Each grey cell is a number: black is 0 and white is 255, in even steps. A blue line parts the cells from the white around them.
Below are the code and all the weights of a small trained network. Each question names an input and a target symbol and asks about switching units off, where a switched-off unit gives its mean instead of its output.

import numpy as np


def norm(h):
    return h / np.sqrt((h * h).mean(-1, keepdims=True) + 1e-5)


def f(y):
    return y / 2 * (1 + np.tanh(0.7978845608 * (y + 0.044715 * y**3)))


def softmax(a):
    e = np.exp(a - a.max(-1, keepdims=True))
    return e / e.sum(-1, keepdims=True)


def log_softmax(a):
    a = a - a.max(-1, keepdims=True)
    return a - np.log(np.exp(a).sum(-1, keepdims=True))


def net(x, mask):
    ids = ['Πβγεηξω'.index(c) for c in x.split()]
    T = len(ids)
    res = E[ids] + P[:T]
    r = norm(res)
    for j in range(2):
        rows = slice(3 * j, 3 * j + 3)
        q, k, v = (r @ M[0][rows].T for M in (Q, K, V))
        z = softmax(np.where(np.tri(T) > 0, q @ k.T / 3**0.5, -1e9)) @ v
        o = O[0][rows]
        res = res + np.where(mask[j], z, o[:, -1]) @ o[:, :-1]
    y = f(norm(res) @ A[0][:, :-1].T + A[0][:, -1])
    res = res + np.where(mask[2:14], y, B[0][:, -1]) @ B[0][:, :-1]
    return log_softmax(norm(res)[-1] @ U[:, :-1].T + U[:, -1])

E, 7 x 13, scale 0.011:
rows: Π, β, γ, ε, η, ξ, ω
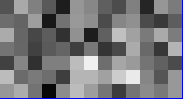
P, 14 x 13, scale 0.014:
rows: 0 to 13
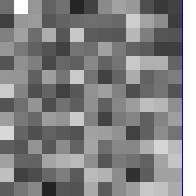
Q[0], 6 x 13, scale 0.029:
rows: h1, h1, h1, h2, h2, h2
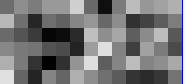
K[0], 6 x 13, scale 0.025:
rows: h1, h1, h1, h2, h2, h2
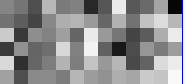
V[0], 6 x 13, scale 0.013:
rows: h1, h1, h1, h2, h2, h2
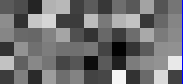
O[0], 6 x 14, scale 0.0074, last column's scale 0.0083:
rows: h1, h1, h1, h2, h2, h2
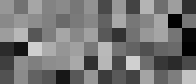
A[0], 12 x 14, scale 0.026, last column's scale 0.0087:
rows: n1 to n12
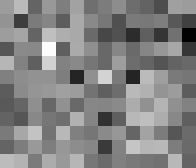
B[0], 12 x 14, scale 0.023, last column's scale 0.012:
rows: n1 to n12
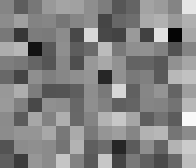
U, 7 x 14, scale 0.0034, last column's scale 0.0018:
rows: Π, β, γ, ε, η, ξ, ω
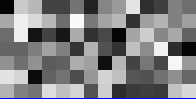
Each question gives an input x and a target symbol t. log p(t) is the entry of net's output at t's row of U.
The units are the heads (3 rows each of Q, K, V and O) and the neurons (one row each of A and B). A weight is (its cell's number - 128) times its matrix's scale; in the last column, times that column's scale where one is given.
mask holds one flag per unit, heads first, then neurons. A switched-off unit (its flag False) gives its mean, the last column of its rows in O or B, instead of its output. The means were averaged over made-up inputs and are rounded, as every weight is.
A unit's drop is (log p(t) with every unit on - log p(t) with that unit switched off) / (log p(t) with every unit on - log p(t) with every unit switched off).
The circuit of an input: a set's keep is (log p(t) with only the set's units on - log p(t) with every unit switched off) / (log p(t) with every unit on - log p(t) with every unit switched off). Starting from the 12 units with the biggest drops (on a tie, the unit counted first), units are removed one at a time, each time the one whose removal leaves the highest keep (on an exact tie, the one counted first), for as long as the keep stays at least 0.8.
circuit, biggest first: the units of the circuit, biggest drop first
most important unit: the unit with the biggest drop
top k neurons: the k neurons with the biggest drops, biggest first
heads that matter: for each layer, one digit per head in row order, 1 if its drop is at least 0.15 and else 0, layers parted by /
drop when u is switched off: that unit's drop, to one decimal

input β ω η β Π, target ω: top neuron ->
[n11]
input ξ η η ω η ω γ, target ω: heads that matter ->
10
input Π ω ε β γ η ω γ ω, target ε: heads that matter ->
01
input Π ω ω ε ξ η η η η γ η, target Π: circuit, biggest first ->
[h2; n9; n1]
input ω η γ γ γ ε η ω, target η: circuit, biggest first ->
[h2; n6]
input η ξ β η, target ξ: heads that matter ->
11
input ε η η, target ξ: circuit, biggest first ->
[n4; h2]
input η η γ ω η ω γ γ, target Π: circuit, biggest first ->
[h2; n9; n1]
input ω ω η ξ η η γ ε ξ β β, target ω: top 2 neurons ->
[n11; n8]
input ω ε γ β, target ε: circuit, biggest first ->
[h1; n3]
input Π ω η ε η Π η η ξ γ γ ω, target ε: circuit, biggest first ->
[h2; n3]
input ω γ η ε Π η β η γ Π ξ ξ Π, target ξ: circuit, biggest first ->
[h1; h2; n3]
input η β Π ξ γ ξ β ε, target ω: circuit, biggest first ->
[n11; n8; n9]
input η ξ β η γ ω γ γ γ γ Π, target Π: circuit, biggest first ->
[h2; n9; n1]
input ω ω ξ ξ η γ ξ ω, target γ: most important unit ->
h1
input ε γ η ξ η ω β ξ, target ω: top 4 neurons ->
[n11; n8; n9; n3]
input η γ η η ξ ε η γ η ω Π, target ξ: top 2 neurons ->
[n7; n8]
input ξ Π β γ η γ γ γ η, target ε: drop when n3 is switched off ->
0.2
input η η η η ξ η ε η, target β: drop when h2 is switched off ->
0.5
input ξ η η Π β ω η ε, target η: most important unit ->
h2
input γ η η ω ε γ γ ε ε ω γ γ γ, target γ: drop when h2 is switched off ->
0.7
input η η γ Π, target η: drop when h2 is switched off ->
1.1
